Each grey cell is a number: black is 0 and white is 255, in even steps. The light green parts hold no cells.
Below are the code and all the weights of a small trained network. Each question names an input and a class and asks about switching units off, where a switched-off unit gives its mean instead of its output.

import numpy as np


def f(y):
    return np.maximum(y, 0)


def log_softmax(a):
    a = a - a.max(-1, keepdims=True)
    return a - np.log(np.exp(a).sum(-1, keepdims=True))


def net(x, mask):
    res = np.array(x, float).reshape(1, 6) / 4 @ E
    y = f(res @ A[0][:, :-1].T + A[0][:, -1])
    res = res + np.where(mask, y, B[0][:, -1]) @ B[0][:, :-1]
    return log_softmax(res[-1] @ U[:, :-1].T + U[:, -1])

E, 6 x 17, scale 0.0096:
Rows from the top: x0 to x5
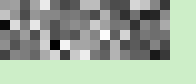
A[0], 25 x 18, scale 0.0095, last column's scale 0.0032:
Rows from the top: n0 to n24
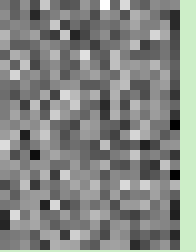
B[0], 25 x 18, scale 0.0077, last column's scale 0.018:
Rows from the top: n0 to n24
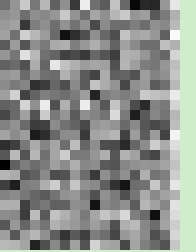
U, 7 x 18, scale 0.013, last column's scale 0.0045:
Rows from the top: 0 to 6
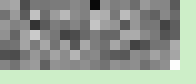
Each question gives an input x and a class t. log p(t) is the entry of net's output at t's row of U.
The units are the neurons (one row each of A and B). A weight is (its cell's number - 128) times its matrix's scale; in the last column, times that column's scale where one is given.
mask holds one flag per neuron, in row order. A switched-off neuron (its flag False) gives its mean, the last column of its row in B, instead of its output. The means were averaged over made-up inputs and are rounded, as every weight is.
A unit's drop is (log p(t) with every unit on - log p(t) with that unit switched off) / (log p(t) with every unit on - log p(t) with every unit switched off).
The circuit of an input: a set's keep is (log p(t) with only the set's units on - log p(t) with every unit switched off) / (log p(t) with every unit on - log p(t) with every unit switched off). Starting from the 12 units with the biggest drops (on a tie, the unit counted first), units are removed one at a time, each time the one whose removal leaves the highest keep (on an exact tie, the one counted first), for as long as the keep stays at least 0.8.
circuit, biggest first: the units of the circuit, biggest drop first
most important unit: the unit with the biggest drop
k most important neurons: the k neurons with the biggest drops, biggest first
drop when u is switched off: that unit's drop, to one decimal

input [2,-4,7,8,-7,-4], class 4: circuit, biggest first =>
[n0]
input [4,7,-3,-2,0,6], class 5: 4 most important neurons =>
[n14 n3 n16 n4]
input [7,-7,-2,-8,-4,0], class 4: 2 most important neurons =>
[n10 n11]
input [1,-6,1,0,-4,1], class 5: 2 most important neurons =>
[n18 n9]
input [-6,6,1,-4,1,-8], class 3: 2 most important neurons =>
[n3 n13]
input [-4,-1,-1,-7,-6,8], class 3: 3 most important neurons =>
[n5 n23 n0]
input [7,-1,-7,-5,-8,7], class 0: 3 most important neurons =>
[n20 n2 n3]
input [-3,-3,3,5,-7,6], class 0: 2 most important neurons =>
[n20 n3]
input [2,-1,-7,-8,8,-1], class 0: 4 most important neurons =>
[n9 n17 n0 n19]
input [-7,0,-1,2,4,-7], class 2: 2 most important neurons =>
[n24 n8]
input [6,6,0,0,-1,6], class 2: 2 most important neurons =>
[n13 n3]
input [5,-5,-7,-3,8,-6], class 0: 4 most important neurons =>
[n9 n17 n19 n21]
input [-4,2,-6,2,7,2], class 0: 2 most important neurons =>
[n9 n17]
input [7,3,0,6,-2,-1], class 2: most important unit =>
n13
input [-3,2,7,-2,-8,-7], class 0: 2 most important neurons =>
[n20 n7]
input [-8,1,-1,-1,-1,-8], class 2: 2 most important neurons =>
[n24 n8]
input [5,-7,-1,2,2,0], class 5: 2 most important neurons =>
[n18 n24]
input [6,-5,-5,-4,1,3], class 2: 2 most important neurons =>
[n13 n21]
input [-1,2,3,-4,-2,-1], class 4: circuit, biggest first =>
[n10 n11]
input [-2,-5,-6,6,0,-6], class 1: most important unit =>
n6
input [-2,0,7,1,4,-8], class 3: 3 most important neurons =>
[n3 n15 n6]
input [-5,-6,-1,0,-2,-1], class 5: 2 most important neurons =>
[n18 n13]
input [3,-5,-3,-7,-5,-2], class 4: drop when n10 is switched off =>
0.8
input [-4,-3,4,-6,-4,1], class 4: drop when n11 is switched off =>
0.4
